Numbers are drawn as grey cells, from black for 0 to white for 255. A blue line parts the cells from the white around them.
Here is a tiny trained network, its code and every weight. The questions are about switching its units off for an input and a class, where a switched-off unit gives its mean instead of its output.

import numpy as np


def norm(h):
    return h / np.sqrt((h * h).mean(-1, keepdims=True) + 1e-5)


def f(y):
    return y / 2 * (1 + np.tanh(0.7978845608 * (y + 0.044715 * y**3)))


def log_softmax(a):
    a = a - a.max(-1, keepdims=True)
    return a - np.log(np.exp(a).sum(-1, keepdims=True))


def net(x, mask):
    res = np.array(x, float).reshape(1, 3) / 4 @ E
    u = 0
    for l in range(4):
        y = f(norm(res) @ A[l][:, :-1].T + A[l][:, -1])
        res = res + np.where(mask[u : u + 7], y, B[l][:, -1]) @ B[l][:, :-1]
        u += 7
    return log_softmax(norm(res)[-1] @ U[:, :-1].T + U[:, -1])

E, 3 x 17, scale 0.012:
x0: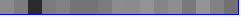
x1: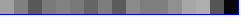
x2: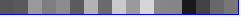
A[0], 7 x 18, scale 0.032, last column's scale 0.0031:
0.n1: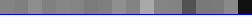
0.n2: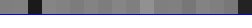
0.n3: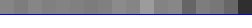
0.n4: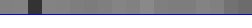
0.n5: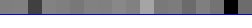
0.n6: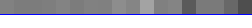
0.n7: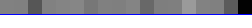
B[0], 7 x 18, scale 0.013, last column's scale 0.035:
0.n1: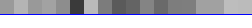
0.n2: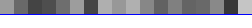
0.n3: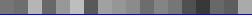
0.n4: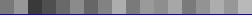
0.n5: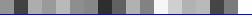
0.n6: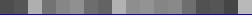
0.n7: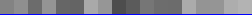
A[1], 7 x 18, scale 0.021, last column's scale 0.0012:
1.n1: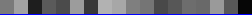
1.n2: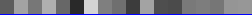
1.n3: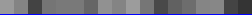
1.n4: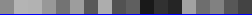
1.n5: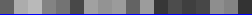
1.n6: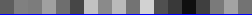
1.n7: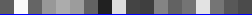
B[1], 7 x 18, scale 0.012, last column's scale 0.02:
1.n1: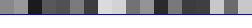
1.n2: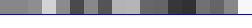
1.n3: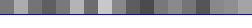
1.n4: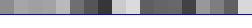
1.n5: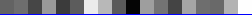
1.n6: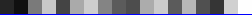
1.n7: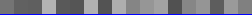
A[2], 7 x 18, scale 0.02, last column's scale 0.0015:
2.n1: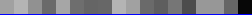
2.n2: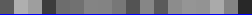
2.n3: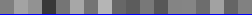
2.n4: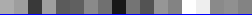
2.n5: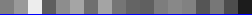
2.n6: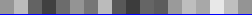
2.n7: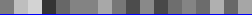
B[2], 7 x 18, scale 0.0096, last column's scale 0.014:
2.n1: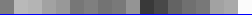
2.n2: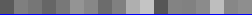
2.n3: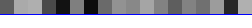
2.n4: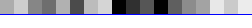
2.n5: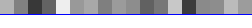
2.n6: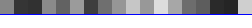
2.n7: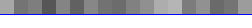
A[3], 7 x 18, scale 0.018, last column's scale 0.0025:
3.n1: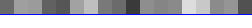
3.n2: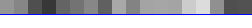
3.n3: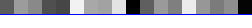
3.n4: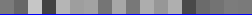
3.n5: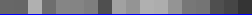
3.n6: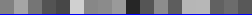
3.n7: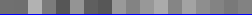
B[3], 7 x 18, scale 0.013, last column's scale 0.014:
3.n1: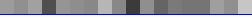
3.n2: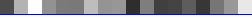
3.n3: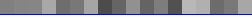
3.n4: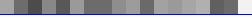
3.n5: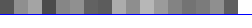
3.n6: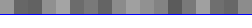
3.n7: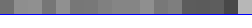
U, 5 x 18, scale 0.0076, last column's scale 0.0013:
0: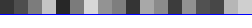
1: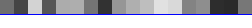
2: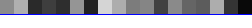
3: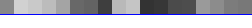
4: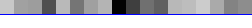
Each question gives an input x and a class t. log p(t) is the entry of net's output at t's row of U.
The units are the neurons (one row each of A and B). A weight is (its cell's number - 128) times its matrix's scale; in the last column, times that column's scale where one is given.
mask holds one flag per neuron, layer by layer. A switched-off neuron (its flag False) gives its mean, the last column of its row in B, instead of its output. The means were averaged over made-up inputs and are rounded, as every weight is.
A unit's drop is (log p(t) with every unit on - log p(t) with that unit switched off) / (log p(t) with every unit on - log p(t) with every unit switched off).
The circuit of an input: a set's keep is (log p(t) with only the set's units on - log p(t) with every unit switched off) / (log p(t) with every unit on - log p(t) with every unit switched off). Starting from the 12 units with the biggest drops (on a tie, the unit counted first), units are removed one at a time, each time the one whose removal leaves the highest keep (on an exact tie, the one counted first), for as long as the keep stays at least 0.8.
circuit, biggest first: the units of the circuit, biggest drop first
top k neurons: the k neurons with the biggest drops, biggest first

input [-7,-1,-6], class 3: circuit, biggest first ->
[0.n5 1.n4]
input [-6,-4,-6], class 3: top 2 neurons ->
[0.n5 0.n2]
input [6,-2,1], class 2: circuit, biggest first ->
[0.n2]
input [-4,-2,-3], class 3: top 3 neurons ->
[0.n5 0.n4 0.n2]
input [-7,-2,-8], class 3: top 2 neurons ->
[0.n5 1.n4]
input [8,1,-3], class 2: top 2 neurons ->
[0.n2 0.n4]
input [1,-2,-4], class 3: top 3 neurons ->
[0.n5 0.n2 0.n4]
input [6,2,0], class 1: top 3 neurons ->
[0.n5 0.n2 1.n5]
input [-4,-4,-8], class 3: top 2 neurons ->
[0.n5 1.n4]
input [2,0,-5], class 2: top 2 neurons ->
[0.n5 0.n1]
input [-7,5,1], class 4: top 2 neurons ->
[0.n6 1.n2]
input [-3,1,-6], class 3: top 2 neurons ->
[0.n5 0.n2]
